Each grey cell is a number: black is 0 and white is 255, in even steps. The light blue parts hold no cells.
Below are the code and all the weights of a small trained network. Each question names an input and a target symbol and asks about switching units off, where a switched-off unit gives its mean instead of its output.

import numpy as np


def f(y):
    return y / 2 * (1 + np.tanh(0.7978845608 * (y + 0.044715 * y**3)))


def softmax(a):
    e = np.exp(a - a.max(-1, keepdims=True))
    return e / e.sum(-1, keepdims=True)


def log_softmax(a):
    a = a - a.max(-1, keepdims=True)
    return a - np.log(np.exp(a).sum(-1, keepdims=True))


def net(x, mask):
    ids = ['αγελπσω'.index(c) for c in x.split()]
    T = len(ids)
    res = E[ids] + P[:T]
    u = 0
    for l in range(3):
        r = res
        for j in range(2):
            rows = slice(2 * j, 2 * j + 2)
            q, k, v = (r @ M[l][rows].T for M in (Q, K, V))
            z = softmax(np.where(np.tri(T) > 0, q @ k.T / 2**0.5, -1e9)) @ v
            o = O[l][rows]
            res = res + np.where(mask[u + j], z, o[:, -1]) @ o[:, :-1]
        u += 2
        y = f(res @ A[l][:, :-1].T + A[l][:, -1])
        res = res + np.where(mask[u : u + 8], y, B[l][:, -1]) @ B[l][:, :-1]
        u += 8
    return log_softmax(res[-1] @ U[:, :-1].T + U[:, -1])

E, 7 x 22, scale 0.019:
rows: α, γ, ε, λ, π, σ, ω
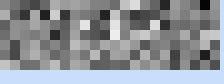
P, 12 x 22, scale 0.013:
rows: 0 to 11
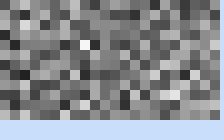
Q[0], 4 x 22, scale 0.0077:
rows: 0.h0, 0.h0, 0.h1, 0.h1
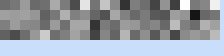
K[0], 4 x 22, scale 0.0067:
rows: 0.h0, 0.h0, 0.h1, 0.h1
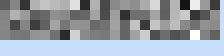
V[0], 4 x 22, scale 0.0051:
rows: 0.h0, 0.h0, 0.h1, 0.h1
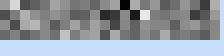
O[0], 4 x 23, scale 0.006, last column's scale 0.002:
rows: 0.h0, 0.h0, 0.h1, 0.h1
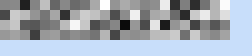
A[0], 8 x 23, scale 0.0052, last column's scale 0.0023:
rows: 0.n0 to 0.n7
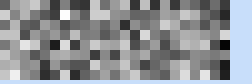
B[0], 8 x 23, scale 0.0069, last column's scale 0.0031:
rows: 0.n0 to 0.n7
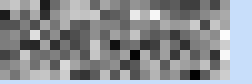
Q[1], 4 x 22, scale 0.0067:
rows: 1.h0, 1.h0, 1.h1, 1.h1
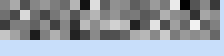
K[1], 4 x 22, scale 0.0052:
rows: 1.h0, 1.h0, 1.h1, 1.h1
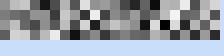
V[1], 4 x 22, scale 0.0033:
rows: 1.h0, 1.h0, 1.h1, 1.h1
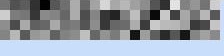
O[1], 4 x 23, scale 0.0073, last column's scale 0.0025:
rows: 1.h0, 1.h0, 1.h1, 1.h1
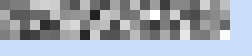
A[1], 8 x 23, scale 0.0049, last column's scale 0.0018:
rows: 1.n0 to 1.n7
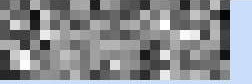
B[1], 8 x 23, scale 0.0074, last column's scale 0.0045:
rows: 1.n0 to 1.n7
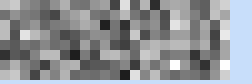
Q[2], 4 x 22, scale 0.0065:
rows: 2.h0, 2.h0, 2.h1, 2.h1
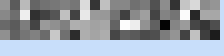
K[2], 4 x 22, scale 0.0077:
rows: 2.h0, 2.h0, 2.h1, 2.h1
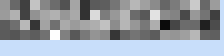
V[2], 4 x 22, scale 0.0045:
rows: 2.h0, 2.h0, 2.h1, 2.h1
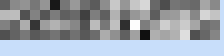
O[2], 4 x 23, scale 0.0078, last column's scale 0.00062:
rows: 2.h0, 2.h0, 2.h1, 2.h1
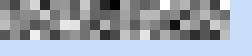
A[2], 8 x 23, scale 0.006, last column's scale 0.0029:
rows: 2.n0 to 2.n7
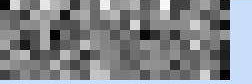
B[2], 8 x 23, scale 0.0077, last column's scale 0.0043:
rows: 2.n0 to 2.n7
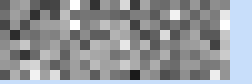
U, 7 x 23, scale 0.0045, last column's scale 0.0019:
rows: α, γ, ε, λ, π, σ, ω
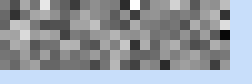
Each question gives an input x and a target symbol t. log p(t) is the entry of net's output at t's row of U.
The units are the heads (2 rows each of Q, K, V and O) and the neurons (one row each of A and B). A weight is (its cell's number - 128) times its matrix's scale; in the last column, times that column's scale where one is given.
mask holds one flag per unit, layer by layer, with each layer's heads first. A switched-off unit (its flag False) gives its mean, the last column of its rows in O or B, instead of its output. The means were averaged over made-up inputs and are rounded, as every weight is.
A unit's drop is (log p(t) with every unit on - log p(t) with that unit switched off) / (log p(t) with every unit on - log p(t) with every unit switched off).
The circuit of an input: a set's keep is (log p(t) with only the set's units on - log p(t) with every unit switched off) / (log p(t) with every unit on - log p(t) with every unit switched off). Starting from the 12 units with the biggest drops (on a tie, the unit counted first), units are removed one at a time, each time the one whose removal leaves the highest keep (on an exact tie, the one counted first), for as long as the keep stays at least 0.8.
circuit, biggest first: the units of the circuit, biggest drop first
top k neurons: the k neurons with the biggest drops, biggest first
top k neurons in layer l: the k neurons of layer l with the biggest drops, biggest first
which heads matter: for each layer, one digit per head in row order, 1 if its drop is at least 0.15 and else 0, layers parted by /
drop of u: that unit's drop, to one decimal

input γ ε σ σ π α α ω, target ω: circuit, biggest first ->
[0.h0]
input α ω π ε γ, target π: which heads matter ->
00 / 10 / 00
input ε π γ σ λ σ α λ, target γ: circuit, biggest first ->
[2.h0; 2.n2]
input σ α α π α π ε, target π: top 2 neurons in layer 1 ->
[1.n0; 1.n2]
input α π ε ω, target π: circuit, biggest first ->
[2.n0; 1.n3]
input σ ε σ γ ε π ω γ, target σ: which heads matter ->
00 / 10 / 00
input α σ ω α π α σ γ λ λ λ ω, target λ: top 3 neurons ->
[2.n6; 0.n5; 0.n7]
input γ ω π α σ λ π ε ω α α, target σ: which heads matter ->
00 / 10 / 00
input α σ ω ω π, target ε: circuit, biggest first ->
[0.h0; 1.h0]
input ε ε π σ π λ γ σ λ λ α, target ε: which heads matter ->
10 / 00 / 00
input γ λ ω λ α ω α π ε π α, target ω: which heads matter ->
10 / 00 / 00
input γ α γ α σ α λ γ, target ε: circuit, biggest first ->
[0.h0; 1.n7]
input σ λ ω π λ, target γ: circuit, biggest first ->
[2.h0; 2.n2; 1.n6]
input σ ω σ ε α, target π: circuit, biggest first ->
[1.h0]
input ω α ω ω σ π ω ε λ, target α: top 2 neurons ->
[0.n4; 0.n7]
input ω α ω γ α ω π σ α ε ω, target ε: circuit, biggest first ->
[0.h0; 1.h0]
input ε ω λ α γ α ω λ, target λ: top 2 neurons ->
[2.n4; 1.n0]
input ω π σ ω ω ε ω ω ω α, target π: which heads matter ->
00 / 00 / 01
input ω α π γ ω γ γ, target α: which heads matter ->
00 / 00 / 00
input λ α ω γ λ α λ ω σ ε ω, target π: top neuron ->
[2.n1]
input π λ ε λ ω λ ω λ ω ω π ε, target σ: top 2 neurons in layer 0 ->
[0.n4; 0.n7]
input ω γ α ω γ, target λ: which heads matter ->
00 / 00 / 10
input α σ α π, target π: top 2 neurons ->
[2.n0; 1.n5]
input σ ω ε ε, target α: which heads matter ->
00 / 01 / 00
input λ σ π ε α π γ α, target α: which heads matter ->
10 / 10 / 00
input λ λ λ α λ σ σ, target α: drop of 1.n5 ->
0.2
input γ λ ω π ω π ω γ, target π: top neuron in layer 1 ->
[1.n0]
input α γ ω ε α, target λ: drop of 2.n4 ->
0.4
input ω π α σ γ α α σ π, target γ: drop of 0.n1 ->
0.0
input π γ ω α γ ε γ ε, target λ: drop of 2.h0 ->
0.7
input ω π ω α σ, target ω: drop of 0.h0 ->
0.8
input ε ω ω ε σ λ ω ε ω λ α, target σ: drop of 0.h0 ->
0.1
